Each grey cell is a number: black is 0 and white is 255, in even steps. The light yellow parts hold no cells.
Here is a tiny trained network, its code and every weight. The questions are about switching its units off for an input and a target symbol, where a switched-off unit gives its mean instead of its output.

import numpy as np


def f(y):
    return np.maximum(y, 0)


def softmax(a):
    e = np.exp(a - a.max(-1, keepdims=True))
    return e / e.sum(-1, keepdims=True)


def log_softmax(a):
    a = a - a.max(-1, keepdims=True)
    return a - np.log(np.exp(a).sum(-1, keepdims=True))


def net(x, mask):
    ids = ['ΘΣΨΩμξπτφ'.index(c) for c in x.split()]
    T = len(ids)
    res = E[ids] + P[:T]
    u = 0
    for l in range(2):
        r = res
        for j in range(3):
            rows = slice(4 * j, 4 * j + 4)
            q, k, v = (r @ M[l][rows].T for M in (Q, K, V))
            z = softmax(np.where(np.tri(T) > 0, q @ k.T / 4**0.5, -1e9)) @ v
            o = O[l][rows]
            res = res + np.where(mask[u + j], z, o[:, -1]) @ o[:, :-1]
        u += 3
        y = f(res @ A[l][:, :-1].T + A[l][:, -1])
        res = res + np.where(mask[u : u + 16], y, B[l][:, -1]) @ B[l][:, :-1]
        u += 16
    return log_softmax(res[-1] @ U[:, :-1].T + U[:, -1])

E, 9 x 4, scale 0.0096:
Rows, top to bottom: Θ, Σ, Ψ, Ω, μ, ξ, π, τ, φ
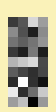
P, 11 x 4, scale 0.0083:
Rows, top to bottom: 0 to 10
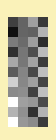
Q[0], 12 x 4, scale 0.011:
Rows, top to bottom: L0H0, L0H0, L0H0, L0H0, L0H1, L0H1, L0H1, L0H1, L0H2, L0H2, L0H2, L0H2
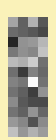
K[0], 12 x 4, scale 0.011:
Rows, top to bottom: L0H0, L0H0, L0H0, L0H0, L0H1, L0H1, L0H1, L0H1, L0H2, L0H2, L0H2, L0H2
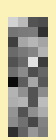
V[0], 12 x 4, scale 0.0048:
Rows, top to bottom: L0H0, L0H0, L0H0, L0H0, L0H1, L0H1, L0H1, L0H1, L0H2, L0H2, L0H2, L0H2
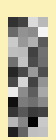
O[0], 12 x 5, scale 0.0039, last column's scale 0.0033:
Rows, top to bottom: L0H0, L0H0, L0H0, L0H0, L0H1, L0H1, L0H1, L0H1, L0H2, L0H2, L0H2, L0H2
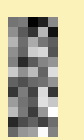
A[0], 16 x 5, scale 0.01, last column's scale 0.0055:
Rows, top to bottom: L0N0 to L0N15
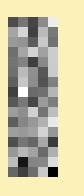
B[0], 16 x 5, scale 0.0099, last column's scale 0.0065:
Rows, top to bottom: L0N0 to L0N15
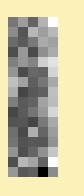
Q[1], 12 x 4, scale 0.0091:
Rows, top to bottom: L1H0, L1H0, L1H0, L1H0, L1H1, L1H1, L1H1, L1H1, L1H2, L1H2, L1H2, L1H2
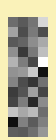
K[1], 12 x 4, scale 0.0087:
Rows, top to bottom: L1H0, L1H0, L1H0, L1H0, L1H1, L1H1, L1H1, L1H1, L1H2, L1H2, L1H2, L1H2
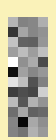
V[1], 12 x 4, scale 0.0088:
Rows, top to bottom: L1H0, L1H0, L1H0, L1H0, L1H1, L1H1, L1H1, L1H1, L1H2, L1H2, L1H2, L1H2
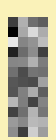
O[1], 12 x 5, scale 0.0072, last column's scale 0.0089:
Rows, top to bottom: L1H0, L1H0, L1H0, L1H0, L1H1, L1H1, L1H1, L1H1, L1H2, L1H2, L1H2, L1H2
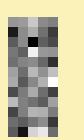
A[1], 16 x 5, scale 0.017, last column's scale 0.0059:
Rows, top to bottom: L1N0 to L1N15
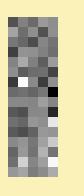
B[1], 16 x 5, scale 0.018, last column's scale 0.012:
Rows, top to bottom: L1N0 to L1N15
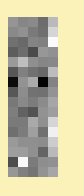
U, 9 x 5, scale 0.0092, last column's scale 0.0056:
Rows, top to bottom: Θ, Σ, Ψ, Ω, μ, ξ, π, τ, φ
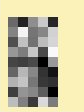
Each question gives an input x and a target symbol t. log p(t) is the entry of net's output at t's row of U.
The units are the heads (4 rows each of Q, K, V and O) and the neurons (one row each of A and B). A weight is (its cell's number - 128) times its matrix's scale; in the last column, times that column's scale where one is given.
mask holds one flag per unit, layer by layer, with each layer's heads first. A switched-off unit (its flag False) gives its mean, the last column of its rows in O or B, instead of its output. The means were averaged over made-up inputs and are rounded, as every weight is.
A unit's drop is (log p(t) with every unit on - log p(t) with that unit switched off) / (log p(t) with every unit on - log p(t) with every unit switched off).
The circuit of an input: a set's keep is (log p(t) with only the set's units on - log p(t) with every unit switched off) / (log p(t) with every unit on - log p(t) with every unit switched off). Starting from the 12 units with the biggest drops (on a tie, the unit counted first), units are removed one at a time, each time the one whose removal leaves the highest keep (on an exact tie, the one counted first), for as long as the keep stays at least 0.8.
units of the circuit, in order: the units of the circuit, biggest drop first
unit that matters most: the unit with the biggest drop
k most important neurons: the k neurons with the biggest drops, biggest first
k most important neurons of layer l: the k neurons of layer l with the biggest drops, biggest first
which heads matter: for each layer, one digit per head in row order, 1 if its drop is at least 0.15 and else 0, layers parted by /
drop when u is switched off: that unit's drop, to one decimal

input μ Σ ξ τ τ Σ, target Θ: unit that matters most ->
L0H1
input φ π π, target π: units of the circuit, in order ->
L1H2, L0N6, L0N7
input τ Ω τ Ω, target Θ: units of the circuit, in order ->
L1H2, L1N9
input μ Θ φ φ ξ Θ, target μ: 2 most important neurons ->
L0N14, L0N10
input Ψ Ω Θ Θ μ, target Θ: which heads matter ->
001 / 101
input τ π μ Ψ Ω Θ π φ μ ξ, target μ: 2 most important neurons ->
L0N8, L0N1
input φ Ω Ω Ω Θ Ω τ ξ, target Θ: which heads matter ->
111 / 001
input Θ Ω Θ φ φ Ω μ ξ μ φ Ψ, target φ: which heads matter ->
110 / 010
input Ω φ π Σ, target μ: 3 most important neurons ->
L0N15, L0N8, L0N14
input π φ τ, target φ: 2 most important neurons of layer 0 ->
L0N14, L0N7
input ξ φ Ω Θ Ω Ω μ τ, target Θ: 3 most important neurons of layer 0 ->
L0N11, L0N2, L0N1
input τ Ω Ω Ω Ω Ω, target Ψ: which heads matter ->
000 / 111
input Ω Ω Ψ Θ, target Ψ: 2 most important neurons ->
L1N14, L1N3
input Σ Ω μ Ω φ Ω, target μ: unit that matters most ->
L1H0
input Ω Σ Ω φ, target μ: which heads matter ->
000 / 100
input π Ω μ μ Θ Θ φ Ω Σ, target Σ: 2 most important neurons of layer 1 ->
L1N14, L1N2
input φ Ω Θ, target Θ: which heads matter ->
010 / 000
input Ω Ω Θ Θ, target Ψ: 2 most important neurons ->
L1N14, L0N3
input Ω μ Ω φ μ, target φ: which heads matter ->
110 / 010
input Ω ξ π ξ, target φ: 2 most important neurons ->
L0N7, L0N14
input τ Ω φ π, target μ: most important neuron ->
L0N7
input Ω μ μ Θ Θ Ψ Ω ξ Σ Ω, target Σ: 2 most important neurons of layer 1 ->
L1N14, L1N2
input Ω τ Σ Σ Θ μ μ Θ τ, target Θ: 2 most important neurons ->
L0N11, L0N9
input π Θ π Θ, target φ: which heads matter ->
100 / 100
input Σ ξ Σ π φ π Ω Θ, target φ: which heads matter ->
001 / 110
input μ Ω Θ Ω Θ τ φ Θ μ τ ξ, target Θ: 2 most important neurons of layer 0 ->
L0N11, L0N6
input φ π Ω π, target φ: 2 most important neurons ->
L0N7, L0N6
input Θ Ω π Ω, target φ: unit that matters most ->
L1H0
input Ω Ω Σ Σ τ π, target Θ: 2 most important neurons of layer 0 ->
L0N7, L0N6
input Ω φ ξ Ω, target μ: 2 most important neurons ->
L0N4, L0N8
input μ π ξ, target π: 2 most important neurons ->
L0N3, L0N6
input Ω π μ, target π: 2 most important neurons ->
L0N6, L1N1
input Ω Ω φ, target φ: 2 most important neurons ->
L0N14, L0N7
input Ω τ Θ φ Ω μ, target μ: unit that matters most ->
L0N14
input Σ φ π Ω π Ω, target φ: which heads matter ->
000 / 101
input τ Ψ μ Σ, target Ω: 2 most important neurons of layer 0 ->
L0N15, L0N12
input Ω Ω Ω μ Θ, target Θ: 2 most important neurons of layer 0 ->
L0N9, L0N0
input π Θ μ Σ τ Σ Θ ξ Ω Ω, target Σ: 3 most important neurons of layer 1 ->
L1N14, L1N2, L1N13
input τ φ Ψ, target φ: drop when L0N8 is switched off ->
0.4
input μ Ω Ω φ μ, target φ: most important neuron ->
L0N9
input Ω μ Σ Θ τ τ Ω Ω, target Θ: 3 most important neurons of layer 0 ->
L0N11, L0N6, L0N3
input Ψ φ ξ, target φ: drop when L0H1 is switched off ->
0.2
